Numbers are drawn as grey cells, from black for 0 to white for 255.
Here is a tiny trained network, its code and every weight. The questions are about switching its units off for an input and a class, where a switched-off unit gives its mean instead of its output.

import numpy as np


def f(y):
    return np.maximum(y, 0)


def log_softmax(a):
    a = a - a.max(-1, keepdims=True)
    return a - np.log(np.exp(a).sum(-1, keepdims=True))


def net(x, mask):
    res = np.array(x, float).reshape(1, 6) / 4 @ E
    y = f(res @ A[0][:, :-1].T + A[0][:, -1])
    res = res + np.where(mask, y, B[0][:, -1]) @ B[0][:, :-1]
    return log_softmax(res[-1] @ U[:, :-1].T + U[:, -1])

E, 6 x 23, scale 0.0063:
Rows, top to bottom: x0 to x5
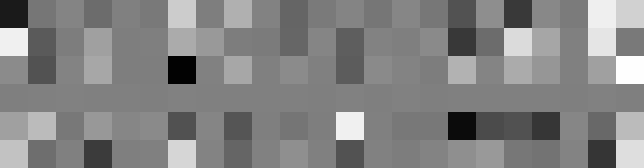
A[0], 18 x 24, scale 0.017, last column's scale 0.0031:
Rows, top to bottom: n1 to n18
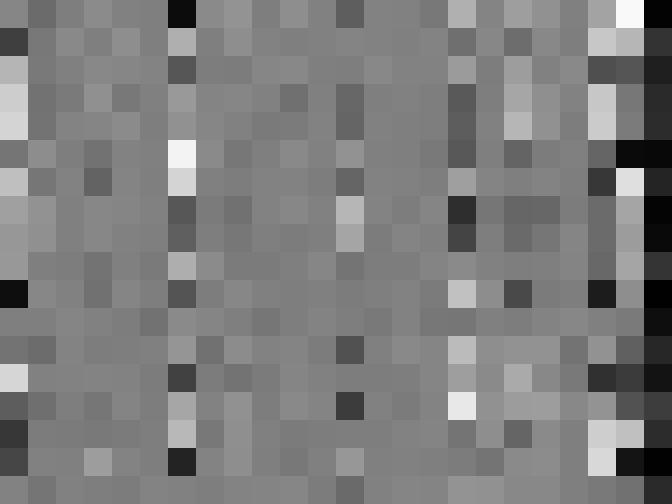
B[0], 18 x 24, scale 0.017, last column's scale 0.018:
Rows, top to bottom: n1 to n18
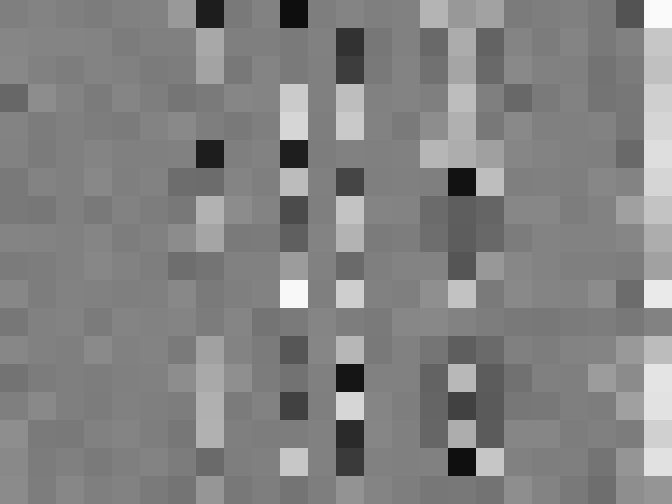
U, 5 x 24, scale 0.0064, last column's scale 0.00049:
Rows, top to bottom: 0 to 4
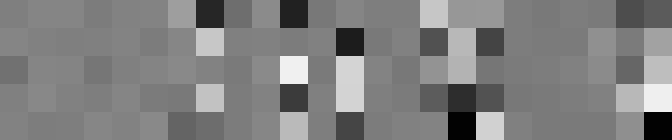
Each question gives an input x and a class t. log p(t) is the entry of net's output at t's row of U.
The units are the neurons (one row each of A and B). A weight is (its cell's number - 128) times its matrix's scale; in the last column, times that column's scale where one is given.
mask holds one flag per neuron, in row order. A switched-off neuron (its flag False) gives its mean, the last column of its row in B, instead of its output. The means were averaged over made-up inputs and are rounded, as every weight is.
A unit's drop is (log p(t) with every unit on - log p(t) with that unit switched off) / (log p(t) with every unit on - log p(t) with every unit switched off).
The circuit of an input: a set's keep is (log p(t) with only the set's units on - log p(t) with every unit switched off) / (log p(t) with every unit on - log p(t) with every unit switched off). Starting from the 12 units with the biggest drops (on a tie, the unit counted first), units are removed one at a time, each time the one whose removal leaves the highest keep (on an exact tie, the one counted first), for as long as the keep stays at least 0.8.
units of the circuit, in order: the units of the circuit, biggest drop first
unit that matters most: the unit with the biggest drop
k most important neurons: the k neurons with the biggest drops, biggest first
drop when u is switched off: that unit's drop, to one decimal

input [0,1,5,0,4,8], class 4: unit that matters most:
n7
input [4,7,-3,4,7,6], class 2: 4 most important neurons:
[n4, n5, n15, n17]
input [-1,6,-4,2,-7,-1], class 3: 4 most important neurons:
[n15, n11, n13, n1]
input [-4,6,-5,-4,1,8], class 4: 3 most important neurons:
[n7, n11, n1]
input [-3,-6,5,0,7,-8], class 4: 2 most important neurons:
[n17, n15]
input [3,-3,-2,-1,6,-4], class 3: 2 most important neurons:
[n8, n7]
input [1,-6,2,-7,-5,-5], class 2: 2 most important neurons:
[n11, n7]
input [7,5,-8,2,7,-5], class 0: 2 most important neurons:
[n6, n14]
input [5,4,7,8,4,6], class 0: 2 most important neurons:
[n1, n17]
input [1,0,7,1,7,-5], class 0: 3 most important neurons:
[n1, n15, n13]
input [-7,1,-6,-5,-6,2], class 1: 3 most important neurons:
[n14, n1, n3]
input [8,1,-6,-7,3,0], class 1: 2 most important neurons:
[n16, n1]
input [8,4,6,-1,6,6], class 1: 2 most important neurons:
[n16, n2]
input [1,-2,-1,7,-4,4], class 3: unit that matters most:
n17
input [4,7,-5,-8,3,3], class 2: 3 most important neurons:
[n1, n4, n5]
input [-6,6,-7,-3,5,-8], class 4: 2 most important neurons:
[n17, n1]
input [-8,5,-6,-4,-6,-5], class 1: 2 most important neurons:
[n14, n1]
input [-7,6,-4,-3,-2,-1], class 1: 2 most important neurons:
[n14, n11]
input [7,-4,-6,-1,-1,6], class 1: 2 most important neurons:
[n16, n1]
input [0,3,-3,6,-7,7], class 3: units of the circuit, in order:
[n15]
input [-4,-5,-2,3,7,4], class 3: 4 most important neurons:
[n8, n9, n5, n4]
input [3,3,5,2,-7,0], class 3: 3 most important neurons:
[n15, n6, n13]
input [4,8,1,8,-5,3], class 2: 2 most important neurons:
[n5, n4]
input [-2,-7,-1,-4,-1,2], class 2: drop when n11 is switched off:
0.2
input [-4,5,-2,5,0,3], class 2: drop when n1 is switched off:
0.2
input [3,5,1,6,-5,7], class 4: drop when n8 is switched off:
0.1
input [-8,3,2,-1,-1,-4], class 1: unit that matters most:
n14
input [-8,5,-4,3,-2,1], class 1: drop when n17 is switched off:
0.0
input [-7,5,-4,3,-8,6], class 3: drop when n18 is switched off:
0.1
